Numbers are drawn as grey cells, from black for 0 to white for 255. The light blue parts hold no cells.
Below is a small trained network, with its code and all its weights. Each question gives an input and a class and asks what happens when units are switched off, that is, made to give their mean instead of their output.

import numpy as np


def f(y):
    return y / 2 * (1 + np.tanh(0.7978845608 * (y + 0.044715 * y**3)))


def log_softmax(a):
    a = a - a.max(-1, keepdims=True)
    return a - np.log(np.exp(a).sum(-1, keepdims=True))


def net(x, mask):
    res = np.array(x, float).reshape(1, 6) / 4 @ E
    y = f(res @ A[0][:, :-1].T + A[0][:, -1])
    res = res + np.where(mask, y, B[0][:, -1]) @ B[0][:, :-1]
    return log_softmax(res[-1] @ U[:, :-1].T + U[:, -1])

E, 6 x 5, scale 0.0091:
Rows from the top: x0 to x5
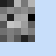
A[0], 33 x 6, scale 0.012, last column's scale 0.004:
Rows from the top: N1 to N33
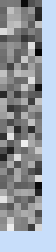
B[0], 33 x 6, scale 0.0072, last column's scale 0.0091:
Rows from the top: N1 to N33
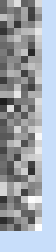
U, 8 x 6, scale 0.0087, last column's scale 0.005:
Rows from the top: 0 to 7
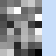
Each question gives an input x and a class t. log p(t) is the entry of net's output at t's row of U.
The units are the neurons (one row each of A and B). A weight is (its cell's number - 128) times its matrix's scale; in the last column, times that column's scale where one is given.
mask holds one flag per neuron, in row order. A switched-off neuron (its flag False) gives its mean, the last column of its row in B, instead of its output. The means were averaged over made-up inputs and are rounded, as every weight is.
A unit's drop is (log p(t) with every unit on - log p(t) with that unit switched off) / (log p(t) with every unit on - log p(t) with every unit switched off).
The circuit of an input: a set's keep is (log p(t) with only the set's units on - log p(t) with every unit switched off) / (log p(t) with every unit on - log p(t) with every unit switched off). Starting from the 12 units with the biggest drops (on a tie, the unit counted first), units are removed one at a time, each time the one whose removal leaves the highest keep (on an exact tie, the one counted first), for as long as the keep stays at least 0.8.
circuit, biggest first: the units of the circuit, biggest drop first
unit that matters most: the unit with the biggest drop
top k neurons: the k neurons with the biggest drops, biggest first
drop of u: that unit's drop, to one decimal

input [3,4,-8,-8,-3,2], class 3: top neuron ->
[N8]
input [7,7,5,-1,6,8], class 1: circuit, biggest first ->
[N14 N6]
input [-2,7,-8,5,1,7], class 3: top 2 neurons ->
[N20 N32]
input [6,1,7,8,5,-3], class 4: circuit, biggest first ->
[N23 N4]
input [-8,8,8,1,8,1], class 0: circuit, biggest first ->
[N29 N19]
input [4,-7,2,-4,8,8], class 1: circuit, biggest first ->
[N1 N14]
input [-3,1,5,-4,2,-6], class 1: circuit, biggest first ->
[N21 N11]
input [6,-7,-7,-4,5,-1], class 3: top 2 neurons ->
[N8 N7]
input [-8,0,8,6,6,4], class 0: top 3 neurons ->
[N29 N33 N19]
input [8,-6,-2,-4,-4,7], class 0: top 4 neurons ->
[N22 N10 N30 N23]
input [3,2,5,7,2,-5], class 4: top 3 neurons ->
[N23 N4 N19]
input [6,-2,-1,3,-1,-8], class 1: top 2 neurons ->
[N21 N11]
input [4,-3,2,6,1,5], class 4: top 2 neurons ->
[N23 N4]
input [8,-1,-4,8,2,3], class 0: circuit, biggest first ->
[N23]
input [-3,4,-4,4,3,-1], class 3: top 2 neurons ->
[N32 N20]
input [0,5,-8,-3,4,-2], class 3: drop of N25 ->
0.0
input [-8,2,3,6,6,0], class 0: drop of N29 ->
0.2
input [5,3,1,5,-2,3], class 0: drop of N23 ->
0.5
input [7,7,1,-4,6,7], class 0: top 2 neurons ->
[N22 N23]
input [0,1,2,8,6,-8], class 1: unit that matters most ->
N21
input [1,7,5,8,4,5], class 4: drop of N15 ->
-0.1
